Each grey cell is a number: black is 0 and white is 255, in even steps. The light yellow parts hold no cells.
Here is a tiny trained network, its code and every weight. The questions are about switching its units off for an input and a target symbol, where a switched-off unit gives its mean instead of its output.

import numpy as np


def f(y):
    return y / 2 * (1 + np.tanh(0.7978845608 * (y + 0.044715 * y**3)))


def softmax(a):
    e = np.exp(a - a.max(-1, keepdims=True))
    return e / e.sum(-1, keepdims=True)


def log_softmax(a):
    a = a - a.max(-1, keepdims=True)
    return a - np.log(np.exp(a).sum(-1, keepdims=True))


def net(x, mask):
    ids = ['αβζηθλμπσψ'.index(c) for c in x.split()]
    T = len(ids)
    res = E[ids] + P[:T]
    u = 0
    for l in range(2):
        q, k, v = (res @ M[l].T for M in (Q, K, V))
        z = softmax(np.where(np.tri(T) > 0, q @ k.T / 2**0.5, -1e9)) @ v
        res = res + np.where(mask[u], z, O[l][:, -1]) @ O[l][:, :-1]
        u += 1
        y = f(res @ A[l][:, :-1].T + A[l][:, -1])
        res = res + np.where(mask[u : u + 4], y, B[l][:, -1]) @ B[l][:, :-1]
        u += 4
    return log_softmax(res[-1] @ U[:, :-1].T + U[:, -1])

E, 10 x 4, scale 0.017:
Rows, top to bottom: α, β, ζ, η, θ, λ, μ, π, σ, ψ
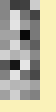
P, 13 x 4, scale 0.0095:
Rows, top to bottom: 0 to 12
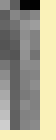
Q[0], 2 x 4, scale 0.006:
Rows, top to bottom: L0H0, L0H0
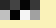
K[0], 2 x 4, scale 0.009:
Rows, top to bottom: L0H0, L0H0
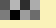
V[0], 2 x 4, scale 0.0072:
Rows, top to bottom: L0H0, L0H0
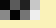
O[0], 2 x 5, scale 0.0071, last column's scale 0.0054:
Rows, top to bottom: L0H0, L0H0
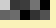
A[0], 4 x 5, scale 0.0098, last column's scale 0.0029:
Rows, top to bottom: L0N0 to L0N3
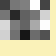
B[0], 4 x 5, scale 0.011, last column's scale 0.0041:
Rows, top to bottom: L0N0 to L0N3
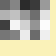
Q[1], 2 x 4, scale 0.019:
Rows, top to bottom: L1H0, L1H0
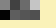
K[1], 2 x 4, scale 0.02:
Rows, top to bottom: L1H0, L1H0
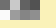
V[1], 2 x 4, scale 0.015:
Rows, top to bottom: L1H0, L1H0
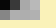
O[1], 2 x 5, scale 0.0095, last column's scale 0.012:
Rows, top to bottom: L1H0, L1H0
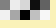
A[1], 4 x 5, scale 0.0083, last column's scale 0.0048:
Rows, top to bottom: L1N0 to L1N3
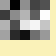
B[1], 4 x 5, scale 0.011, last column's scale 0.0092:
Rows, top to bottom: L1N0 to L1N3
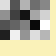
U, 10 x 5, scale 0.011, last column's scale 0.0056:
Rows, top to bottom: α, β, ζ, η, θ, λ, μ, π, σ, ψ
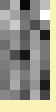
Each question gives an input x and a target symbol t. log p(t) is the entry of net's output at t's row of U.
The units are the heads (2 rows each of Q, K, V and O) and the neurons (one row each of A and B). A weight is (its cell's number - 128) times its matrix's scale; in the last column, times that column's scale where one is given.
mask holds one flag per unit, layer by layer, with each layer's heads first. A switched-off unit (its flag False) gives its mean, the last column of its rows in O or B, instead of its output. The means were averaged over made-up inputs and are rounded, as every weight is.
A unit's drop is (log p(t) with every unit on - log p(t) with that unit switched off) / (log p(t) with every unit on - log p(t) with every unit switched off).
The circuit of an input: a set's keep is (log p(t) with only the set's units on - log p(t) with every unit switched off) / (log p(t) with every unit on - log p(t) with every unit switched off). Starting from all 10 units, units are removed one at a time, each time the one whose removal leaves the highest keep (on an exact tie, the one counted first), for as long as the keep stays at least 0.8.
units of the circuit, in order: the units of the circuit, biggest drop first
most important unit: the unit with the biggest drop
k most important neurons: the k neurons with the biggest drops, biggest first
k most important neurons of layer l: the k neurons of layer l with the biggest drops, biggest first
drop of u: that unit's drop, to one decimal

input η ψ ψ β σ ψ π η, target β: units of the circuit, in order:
L1N1, L0N3, L0H0
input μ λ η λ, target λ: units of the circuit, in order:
L1H0, L0H0, L0N2, L1N1
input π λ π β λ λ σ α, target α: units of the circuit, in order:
L0N0, L1N3
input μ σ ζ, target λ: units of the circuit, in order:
L1H0, L0N2, L0H0, L1N1
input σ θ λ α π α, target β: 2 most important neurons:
L0N1, L0N3
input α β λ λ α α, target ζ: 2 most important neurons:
L0N3, L0N1
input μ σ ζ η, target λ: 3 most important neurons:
L0N2, L0N3, L1N3
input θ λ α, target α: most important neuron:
L0N0
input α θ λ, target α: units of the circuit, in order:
L0N1, L1H0, L0H0
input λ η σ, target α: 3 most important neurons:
L0N3, L0N0, L0N2
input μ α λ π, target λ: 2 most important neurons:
L0N2, L1N3
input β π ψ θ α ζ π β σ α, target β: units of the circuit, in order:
L0H0, L0N3, L0N1
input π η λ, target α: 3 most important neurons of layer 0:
L0N3, L0N2, L0N0
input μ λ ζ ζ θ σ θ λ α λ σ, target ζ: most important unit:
L0N1
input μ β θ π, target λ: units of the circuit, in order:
L1H0, L0N2, L1N1, L0H0
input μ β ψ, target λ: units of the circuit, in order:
L1H0, L0N2, L0H0, L1N1
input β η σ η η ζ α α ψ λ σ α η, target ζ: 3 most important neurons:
L0N3, L0N2, L1N1
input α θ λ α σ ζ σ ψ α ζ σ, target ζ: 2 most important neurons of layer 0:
L0N2, L0N0
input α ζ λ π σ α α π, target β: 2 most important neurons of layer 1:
L1N1, L1N2
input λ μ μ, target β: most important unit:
L0N1
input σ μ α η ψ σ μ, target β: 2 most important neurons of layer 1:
L1N0, L1N2
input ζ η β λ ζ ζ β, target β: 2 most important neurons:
L0N1, L1N1
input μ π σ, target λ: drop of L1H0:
0.9
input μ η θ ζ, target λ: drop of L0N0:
0.0
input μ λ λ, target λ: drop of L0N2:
0.3
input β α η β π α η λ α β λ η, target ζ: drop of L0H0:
0.6
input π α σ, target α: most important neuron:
L0N1
